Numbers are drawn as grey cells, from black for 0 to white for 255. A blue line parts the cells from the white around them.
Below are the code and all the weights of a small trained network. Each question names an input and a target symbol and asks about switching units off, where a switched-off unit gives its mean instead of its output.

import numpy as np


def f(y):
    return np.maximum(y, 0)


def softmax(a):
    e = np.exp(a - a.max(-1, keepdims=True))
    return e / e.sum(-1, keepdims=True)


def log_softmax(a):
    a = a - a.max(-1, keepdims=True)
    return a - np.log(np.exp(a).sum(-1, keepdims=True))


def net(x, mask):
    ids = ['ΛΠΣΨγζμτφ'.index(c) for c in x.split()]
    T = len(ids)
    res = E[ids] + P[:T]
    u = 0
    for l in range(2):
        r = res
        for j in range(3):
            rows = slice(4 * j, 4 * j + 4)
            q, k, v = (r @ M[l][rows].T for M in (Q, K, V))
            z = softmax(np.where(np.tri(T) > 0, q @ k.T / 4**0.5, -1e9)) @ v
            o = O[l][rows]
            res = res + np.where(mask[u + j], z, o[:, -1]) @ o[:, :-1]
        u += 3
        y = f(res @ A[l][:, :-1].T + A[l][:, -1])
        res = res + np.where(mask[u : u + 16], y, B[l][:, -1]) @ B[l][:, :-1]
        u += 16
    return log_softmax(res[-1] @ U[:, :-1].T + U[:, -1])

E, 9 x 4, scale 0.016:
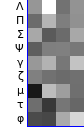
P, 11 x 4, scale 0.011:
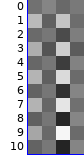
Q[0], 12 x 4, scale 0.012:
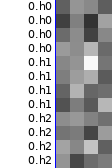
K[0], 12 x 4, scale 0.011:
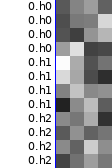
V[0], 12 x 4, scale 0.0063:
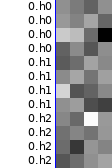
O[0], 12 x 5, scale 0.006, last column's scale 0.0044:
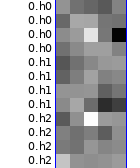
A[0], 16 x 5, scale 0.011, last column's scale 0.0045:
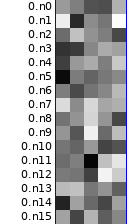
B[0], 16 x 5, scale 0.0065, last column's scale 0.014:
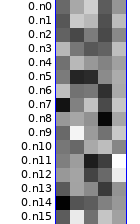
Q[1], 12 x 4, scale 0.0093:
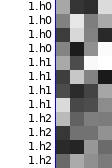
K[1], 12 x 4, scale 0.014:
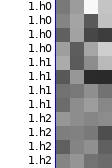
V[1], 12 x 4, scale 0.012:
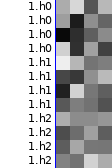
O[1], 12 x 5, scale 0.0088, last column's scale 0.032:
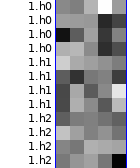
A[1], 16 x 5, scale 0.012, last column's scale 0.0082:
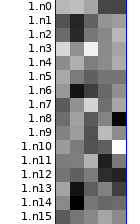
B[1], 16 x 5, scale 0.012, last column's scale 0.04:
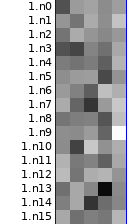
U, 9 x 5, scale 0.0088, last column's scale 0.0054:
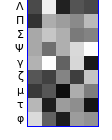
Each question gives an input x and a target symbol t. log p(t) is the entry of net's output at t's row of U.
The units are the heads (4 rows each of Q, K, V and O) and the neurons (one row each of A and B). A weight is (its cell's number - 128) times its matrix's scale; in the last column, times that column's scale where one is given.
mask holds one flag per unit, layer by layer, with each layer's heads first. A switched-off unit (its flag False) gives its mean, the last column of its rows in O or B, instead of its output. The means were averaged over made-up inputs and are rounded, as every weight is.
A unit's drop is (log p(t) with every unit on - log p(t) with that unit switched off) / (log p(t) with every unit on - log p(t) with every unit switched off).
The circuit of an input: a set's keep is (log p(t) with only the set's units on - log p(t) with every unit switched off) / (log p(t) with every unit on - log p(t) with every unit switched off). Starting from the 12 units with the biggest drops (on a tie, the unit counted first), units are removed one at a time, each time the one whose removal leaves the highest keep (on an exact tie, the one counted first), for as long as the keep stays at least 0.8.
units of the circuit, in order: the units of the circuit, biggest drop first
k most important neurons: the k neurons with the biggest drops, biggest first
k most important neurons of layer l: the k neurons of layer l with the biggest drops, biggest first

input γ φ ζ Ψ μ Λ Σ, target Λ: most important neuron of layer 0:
[0.n7]
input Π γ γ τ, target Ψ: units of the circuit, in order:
[0.n11 1.h0]
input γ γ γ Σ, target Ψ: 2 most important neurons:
[1.n3 0.n7]
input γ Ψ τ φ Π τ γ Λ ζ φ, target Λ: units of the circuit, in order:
[0.n9 1.n10 1.n1]
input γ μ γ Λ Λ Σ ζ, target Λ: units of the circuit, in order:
[1.h1 1.n1]
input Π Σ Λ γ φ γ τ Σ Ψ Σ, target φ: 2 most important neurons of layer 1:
[1.n7 1.n11]
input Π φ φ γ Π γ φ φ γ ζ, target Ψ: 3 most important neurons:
[0.n11 1.n3 0.n12]
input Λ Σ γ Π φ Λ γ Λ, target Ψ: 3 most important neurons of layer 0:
[0.n11 0.n12 0.n7]
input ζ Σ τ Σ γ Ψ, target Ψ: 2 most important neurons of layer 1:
[1.n3 1.n8]
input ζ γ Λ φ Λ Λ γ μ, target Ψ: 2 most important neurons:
[0.n12 0.n11]
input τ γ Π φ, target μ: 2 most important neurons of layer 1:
[1.n7 1.n9]
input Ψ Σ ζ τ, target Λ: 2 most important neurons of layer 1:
[1.n10 1.n1]
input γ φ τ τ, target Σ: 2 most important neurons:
[1.n0 1.n12]
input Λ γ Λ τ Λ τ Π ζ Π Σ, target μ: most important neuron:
[1.n7]
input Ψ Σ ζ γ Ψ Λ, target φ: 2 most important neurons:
[1.n7 0.n14]
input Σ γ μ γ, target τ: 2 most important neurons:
[1.n12 1.n1]
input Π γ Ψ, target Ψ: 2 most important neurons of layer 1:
[1.n7 1.n1]
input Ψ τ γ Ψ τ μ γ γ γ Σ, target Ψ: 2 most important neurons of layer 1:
[1.n3 1.n8]
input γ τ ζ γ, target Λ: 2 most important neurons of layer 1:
[1.n10 1.n1]
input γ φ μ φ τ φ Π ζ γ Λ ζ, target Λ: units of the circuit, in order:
[1.h1]
